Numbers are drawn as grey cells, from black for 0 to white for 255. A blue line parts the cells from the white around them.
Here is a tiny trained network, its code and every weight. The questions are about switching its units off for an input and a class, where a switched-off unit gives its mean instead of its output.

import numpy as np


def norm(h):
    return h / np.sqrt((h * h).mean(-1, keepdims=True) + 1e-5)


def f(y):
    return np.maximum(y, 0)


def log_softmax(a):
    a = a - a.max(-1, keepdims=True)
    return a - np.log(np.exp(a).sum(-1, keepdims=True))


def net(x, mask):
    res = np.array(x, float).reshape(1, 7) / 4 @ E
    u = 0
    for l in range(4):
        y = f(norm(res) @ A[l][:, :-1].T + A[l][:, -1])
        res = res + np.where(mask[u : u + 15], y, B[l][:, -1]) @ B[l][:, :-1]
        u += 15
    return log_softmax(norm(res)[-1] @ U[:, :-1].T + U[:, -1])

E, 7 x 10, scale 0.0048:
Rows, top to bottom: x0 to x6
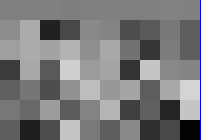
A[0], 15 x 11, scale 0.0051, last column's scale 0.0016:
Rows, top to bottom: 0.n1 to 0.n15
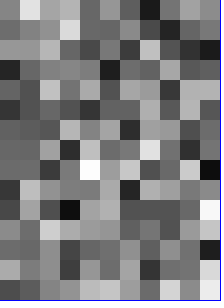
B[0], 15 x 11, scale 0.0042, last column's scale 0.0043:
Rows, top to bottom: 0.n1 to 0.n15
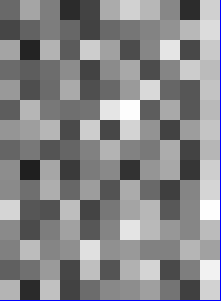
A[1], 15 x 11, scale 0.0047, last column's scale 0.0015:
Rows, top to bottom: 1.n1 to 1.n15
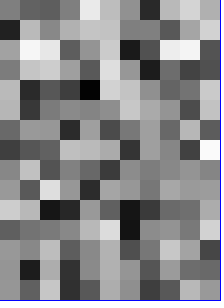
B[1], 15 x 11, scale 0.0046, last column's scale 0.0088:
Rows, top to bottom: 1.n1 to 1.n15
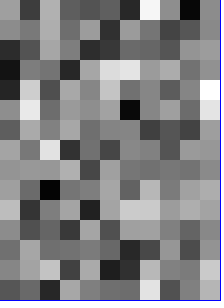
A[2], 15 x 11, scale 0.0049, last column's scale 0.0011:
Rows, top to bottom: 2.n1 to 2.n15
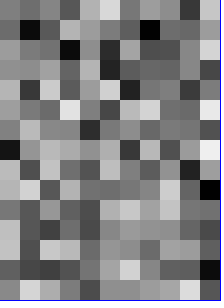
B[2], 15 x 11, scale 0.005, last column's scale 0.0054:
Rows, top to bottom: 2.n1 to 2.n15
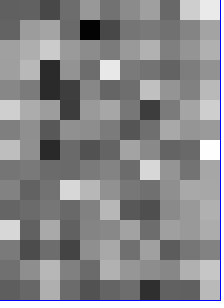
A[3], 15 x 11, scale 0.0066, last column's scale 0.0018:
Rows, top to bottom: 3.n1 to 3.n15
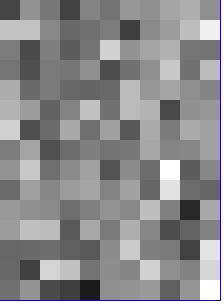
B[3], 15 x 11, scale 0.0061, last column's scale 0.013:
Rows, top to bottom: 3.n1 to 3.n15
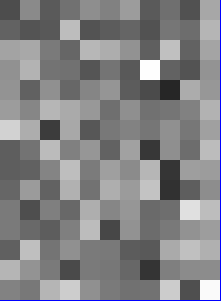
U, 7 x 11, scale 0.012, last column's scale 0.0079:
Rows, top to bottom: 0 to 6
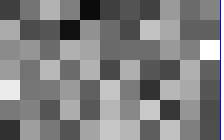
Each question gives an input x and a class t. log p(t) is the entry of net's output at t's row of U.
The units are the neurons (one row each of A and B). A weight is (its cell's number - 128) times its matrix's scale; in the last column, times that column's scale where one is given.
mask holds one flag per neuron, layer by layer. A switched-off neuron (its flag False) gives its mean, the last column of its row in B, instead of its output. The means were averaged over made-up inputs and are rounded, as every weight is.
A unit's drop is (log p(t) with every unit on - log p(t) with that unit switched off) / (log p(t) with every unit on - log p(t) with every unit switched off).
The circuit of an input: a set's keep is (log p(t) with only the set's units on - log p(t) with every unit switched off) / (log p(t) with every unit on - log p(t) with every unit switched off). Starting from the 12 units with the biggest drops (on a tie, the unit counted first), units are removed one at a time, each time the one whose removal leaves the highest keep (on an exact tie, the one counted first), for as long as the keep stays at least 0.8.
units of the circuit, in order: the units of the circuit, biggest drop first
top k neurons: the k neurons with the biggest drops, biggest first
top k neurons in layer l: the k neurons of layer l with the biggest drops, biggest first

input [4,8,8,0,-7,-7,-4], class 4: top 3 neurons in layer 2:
(2.n12; 2.n10; 2.n11)
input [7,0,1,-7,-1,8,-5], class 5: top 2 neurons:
(1.n15; 1.n5)
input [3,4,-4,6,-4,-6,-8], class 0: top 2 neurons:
(1.n3; 0.n14)
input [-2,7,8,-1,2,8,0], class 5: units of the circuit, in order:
(0.n11; 1.n15)
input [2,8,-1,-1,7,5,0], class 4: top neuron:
(0.n11)
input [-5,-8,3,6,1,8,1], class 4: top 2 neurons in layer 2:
(2.n6; 2.n1)
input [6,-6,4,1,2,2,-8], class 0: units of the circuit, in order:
(1.n3; 2.n15)
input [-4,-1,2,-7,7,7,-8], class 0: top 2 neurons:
(1.n3; 0.n3)
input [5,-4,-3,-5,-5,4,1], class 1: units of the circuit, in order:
(0.n3; 2.n5)
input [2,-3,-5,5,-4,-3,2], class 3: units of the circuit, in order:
(0.n7; 0.n10; 3.n11; 1.n5)
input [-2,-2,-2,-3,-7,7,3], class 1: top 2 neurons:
(0.n3; 1.n14)
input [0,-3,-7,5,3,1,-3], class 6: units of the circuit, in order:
(0.n6; 3.n1)
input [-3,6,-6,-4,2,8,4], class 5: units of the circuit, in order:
(1.n5; 0.n11)
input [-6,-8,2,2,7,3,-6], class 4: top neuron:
(0.n12)
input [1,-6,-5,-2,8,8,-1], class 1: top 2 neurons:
(0.n9; 1.n14)
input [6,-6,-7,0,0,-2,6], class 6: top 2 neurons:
(0.n6; 0.n11)
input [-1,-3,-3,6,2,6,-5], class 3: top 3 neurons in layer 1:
(1.n2; 1.n6; 1.n5)
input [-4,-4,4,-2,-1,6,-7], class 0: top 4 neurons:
(1.n3; 2.n15; 0.n11; 3.n15)
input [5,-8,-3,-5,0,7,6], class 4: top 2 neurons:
(0.n5; 0.n12)
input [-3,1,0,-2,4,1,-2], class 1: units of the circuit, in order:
(0.n9)
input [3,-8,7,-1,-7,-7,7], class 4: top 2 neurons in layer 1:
(1.n10; 1.n14)
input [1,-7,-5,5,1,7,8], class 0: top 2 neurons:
(0.n11; 0.n2)
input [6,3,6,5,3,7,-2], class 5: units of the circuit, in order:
(0.n11; 0.n1)
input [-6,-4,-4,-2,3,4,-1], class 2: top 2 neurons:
(1.n5; 1.n6)
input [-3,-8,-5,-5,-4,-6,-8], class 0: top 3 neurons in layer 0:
(0.n11; 0.n12; 0.n15)
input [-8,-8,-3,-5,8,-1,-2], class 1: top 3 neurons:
(0.n9; 0.n11; 1.n14)
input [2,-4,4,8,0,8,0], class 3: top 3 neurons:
(1.n2; 0.n7; 3.n6)
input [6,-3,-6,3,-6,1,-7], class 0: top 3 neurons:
(1.n3; 0.n14; 0.n1)
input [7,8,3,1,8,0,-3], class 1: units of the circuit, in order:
(1.n1)
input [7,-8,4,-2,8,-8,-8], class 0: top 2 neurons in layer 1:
(1.n3; 1.n13)
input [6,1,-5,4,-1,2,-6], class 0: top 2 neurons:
(0.n14; 1.n3)
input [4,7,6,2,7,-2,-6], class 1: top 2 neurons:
(0.n9; 1.n1)
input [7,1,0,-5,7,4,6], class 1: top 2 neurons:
(0.n9; 1.n14)
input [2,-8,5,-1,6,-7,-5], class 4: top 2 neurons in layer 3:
(3.n14; 3.n3)
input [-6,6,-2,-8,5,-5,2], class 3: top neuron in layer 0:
(0.n14)
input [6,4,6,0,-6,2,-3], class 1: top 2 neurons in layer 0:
(0.n3; 0.n6)
